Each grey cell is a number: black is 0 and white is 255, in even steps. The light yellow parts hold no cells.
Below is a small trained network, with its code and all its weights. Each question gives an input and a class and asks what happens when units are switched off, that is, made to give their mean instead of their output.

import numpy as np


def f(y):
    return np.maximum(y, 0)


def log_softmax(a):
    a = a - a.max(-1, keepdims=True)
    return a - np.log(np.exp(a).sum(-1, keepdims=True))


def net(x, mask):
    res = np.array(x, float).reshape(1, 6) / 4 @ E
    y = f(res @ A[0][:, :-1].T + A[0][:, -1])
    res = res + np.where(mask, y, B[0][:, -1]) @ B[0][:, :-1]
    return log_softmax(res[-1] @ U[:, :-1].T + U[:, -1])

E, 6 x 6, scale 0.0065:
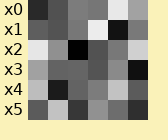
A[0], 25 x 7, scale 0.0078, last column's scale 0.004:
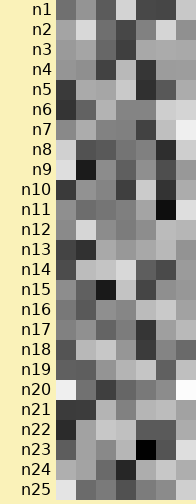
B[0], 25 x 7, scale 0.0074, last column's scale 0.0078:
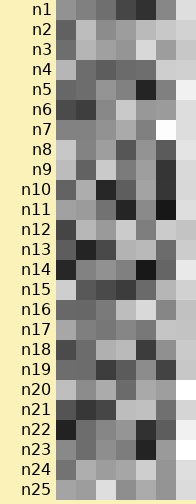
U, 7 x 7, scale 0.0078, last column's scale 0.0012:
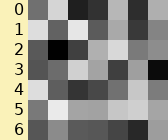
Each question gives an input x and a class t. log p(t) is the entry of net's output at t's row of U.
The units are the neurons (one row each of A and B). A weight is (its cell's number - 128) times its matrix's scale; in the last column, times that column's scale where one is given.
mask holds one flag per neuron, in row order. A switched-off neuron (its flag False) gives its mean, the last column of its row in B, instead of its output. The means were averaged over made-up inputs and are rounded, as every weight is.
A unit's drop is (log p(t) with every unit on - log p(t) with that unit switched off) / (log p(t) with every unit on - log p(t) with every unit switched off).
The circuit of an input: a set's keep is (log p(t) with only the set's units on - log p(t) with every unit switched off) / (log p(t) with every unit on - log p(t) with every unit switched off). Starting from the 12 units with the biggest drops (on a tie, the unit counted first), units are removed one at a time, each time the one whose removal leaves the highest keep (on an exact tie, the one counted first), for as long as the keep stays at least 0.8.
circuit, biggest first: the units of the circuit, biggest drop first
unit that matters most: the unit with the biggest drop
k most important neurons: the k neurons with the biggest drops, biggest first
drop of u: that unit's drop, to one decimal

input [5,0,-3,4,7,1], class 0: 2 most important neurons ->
n11, n10
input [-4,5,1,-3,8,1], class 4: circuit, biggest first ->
n15, n4
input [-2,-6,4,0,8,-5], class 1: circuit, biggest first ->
n9
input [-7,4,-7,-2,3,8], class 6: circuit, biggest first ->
n11, n1
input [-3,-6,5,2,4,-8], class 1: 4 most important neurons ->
n9, n8, n7, n20
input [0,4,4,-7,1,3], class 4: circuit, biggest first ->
n15, n4
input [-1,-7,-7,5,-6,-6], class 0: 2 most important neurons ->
n10, n23
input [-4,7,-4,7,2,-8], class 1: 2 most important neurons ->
n9, n8
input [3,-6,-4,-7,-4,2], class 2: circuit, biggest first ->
n21, n6, n13
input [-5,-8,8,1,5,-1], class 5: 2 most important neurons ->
n2, n24
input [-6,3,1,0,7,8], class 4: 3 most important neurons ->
n15, n4, n1
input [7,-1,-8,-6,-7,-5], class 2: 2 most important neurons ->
n21, n13
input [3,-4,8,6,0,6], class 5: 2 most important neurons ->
n24, n3
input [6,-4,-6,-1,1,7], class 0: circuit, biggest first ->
n10
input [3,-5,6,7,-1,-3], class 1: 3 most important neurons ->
n9, n7, n8
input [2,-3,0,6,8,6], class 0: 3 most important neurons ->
n10, n11, n19
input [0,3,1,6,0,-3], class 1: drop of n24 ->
0.0
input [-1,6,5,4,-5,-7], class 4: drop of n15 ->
0.1
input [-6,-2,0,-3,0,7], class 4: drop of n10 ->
-0.1
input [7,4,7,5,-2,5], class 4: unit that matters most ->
n15
